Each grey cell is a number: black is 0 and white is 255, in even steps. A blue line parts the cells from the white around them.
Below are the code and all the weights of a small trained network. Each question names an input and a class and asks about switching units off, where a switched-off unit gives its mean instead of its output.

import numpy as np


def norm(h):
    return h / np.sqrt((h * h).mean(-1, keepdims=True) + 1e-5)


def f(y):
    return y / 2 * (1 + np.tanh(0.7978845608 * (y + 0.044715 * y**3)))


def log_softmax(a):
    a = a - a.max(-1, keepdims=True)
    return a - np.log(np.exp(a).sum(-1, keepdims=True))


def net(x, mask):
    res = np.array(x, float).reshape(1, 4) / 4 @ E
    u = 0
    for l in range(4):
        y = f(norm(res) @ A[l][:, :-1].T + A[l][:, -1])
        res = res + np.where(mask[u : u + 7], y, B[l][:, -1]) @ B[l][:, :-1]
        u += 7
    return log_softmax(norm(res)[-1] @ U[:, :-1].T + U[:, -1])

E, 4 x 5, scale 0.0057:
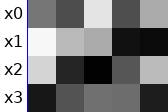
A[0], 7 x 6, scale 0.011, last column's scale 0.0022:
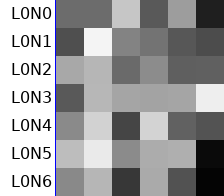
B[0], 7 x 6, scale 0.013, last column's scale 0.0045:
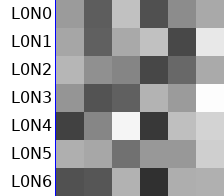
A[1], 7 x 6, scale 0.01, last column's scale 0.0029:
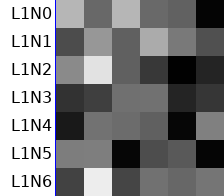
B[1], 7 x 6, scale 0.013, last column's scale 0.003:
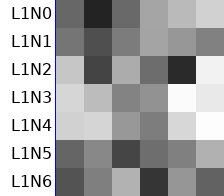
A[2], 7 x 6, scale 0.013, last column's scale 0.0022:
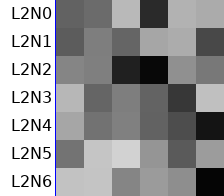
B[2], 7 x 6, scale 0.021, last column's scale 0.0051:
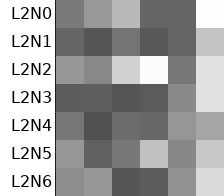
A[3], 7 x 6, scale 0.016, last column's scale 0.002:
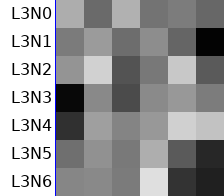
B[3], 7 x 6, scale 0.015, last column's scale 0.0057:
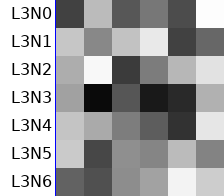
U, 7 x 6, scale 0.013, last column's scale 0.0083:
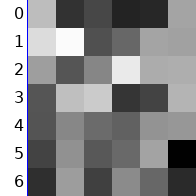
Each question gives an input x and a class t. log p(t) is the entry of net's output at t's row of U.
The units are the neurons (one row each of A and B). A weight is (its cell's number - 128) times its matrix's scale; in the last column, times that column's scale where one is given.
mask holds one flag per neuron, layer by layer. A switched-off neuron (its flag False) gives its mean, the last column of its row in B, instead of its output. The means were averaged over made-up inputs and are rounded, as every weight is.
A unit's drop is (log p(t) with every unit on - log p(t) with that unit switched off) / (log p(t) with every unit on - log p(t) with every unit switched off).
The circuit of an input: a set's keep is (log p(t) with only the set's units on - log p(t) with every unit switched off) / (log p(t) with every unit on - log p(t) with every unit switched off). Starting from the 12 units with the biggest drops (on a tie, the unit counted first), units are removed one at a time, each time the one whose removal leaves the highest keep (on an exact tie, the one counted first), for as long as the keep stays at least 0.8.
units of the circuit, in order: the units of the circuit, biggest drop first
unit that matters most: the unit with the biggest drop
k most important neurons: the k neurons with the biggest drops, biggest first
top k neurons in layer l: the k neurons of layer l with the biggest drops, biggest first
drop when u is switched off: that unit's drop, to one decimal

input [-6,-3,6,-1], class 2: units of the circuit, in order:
L2N2; L0N1
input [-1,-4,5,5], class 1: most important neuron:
L0N3
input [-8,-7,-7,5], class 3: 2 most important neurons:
L0N4; L0N6
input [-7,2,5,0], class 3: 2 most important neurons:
L0N4; L2N0
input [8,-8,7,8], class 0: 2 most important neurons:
L0N4; L0N6
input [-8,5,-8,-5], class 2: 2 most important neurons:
L2N5; L0N1
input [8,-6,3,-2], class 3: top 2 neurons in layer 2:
L2N0; L2N3
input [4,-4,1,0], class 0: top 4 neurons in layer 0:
L0N4; L0N2; L0N6; L0N3
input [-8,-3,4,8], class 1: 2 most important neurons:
L1N4; L1N3
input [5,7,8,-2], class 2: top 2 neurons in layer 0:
L0N1; L0N4
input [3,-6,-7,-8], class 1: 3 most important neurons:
L0N5; L2N2; L0N1
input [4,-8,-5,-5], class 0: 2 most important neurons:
L2N2; L0N1
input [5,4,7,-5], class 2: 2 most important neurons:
L2N2; L0N4
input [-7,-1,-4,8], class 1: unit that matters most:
L1N4
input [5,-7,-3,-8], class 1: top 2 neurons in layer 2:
L2N3; L2N4
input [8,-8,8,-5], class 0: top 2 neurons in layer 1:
L1N2; L1N3
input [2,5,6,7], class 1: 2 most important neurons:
L1N4; L1N3
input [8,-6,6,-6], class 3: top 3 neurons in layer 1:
L1N3; L1N4; L1N0
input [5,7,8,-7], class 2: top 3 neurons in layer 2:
L2N2; L2N1; L2N0
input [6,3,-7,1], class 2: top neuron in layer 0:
L0N1
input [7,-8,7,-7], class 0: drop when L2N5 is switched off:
0.1
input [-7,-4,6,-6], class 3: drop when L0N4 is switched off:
0.9
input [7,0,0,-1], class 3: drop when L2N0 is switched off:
0.1
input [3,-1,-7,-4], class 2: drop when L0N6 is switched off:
0.0
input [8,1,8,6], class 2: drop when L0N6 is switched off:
0.1
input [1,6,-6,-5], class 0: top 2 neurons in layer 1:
L1N4; L1N3
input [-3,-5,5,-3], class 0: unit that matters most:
L0N2
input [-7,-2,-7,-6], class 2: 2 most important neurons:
L0N1; L2N5
